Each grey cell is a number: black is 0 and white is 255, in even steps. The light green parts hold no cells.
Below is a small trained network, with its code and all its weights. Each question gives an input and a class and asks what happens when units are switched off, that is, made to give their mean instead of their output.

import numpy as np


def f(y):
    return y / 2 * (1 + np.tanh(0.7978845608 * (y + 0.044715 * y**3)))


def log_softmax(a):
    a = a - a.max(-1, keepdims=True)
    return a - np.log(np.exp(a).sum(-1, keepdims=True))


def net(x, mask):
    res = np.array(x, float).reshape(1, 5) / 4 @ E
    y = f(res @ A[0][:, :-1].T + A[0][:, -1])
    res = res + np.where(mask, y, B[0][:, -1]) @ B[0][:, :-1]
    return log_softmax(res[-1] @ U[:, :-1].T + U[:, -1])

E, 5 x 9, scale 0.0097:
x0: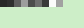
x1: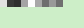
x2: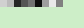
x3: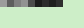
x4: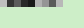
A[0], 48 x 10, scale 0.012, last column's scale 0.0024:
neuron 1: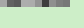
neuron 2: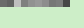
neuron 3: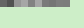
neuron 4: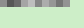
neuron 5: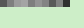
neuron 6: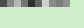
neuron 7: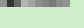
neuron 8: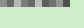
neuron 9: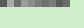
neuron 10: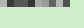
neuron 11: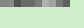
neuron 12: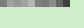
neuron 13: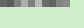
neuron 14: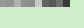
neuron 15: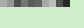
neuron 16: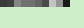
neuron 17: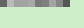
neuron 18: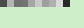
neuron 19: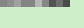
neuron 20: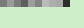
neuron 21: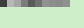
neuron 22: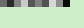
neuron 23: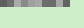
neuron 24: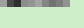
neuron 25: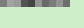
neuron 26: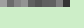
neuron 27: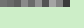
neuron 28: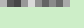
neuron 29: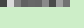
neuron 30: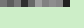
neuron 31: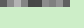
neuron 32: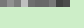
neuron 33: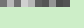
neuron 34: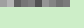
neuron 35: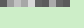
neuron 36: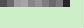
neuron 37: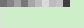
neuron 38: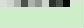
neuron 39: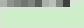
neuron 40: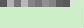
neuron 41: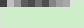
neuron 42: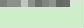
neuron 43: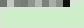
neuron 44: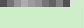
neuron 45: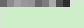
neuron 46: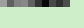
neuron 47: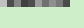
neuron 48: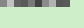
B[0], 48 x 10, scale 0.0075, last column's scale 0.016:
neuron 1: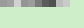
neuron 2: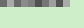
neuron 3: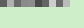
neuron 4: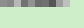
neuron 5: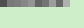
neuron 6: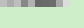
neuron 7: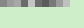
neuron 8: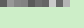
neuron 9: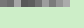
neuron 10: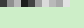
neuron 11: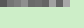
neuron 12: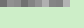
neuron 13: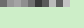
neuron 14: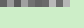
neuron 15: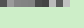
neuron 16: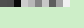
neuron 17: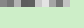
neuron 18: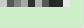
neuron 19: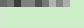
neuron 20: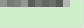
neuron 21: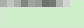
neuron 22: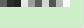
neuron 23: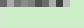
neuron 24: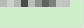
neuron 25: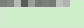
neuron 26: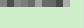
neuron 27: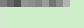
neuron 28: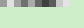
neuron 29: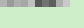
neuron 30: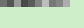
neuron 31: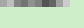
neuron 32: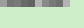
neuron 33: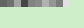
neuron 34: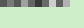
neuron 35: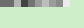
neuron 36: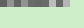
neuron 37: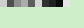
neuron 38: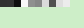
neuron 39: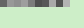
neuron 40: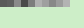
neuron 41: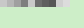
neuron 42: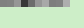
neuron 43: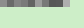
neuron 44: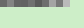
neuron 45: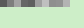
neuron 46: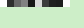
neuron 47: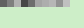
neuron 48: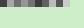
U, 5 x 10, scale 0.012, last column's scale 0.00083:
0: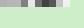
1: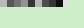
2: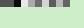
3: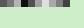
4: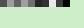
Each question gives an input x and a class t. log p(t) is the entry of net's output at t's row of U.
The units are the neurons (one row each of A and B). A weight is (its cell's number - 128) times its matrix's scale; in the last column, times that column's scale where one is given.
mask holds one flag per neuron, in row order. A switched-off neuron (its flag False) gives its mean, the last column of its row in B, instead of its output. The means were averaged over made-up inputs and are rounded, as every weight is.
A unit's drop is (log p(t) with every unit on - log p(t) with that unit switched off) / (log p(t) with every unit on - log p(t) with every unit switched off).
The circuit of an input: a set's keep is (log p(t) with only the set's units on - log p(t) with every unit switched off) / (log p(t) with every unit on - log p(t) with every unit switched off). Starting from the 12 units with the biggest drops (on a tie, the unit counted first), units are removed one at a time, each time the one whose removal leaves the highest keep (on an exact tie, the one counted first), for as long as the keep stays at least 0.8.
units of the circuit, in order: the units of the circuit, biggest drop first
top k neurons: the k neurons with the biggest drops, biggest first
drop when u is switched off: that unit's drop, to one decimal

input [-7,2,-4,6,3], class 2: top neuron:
neuron 38
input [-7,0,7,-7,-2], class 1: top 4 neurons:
neuron 37; neuron 18; neuron 22; neuron 16
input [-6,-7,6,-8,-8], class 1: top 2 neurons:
neuron 37; neuron 18
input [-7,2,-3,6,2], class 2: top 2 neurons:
neuron 38; neuron 37
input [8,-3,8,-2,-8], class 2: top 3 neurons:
neuron 16; neuron 22; neuron 10
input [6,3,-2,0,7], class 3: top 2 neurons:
neuron 10; neuron 38
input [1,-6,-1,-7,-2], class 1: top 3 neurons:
neuron 18; neuron 37; neuron 28
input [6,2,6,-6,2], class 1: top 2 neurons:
neuron 37; neuron 18
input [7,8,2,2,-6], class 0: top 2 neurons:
neuron 28; neuron 1
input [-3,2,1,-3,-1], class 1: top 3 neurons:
neuron 22; neuron 16; neuron 37
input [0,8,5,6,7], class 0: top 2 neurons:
neuron 28; neuron 24
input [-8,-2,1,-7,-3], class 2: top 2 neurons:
neuron 38; neuron 46
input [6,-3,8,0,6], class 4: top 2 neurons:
neuron 15; neuron 38
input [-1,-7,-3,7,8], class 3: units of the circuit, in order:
neuron 10
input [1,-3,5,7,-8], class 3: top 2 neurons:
neuron 33; neuron 37
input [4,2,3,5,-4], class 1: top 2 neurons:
neuron 46; neuron 38
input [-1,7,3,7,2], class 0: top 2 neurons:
neuron 28; neuron 24
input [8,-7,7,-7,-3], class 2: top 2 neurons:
neuron 16; neuron 22
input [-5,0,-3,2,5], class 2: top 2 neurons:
neuron 38; neuron 35
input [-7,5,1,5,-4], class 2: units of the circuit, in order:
neuron 38
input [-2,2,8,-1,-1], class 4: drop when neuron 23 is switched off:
0.0
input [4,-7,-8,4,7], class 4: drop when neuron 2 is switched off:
0.1
